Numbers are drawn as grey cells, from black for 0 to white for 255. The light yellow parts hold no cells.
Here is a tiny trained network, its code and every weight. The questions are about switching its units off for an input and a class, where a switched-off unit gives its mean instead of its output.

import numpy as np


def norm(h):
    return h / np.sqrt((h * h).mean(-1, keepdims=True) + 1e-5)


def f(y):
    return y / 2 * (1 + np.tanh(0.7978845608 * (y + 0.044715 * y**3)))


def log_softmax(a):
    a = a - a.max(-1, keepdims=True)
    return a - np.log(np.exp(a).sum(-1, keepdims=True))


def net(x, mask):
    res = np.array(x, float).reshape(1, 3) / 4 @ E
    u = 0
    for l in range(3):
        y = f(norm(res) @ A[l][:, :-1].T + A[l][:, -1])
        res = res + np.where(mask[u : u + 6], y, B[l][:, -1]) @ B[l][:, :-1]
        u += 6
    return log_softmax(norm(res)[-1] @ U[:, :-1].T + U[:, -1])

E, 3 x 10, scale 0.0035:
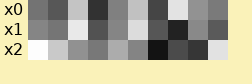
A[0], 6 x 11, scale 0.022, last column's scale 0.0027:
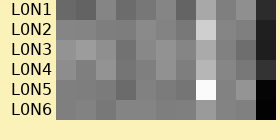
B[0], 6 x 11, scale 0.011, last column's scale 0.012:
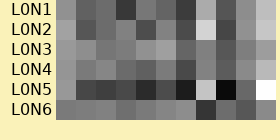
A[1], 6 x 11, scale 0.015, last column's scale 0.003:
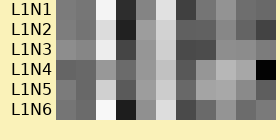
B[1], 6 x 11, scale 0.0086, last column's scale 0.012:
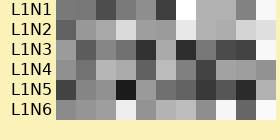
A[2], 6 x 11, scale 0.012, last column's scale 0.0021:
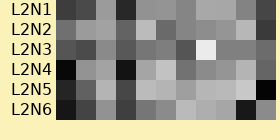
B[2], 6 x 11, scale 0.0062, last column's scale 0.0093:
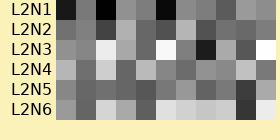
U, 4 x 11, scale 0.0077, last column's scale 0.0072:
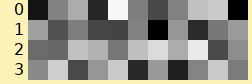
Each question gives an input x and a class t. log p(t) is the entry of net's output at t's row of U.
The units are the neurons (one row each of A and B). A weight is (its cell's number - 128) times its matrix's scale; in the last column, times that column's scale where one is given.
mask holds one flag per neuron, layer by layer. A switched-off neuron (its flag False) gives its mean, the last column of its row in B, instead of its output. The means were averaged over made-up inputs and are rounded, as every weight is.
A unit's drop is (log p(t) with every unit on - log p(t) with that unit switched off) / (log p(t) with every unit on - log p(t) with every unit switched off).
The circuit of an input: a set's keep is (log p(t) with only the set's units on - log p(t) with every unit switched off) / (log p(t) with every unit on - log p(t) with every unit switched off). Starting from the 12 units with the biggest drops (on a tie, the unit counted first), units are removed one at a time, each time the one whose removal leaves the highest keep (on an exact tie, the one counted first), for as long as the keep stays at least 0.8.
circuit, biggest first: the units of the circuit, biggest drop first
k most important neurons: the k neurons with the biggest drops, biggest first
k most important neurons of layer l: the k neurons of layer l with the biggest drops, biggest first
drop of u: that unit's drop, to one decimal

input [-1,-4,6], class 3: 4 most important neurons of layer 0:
(L0N5; L0N2; L0N1; L0N4)
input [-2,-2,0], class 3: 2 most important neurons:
(L0N5; L1N5)
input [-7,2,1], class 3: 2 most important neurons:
(L0N5; L1N3)
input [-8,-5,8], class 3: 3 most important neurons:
(L0N5; L1N3; L0N2)
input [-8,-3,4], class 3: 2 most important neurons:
(L0N5; L1N3)
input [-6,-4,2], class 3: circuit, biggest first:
(L0N5; L1N3; L2N6; L1N6)
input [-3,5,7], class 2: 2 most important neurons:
(L0N5; L0N2)
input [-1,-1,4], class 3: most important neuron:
(L0N5)
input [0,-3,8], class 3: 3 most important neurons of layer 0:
(L0N5; L0N4; L0N1)
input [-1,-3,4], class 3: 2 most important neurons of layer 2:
(L2N6; L2N3)
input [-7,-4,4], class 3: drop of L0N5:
0.8
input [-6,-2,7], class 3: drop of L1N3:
0.5
